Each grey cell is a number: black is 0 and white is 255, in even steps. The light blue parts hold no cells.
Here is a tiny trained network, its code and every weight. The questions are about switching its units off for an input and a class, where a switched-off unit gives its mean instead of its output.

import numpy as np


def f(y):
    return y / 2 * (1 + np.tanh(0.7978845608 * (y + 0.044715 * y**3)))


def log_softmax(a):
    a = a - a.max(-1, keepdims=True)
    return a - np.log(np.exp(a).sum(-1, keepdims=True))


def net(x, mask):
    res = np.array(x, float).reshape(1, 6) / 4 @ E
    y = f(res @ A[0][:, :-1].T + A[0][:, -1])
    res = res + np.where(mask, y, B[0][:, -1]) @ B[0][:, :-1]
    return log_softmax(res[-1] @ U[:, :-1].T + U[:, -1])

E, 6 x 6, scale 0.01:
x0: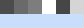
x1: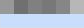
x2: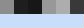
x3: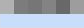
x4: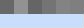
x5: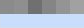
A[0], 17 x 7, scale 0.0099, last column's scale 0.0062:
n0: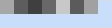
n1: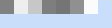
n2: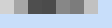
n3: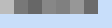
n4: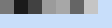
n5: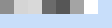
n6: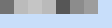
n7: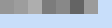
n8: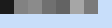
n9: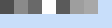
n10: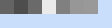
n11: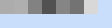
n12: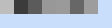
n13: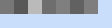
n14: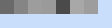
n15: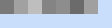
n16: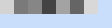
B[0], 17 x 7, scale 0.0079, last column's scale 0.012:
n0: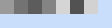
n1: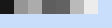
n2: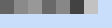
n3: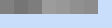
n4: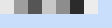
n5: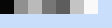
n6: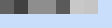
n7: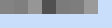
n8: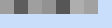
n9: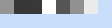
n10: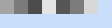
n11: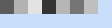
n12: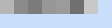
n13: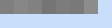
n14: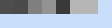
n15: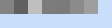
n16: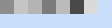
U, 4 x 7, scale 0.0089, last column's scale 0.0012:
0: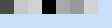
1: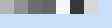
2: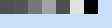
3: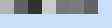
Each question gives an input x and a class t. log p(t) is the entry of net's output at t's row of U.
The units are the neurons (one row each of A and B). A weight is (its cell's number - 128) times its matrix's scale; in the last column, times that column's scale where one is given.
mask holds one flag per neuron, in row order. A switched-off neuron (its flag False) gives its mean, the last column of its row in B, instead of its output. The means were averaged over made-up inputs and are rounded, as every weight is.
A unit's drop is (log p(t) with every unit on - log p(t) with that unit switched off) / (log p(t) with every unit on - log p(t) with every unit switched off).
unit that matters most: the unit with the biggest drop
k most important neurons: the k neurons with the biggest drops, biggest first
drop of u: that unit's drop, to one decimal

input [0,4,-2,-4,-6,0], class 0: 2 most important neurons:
[n9 n10]
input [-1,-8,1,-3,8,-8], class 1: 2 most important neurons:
[n5 n1]
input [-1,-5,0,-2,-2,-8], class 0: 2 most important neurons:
[n9 n4]
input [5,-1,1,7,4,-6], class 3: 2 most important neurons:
[n5 n1]
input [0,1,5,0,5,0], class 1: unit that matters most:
n9
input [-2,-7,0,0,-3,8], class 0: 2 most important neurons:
[n4 n9]
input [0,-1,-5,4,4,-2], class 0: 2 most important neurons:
[n9 n10]
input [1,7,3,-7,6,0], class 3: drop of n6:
-0.1
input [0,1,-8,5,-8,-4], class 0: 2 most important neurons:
[n9 n10]
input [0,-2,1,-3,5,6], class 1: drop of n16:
-0.1
